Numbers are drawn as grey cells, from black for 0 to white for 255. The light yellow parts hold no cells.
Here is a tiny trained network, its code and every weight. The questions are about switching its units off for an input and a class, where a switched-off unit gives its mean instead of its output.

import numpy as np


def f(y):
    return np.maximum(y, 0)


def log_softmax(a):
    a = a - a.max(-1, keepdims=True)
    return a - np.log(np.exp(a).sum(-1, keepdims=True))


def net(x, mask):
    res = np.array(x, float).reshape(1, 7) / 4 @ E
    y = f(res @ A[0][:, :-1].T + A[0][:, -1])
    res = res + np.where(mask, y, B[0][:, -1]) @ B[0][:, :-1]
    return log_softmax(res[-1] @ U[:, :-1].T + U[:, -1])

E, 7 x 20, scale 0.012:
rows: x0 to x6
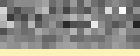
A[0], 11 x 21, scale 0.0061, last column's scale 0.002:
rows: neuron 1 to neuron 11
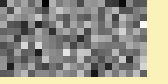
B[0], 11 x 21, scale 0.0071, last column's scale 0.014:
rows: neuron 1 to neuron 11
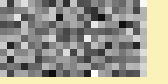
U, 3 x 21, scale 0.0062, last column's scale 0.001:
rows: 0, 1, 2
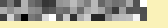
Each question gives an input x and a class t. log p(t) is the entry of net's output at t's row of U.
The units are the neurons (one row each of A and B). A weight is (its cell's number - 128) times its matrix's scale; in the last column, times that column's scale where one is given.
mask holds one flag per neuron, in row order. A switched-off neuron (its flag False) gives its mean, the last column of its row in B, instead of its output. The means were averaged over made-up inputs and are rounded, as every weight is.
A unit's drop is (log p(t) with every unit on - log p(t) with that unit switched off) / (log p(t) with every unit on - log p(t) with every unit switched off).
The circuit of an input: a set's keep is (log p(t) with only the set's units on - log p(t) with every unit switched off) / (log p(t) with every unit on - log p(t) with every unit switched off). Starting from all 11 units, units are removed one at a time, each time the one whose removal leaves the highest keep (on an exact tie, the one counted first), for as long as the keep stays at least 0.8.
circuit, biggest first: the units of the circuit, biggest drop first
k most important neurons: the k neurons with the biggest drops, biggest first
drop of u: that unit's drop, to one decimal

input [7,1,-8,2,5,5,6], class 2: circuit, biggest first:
(neuron 3)
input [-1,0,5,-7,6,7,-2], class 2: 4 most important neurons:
(neuron 8; neuron 10; neuron 1; neuron 7)
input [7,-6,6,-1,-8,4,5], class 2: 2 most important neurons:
(neuron 10; neuron 8)
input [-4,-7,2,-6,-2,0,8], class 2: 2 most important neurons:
(neuron 8; neuron 10)
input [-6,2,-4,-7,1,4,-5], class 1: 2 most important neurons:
(neuron 11; neuron 4)
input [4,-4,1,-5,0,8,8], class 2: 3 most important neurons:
(neuron 8; neuron 10; neuron 4)
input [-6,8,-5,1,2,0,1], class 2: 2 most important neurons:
(neuron 3; neuron 1)
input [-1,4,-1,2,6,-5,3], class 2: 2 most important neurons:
(neuron 1; neuron 11)
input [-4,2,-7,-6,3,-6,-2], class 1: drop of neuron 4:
0.2
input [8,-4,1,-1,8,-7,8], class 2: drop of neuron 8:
0.1
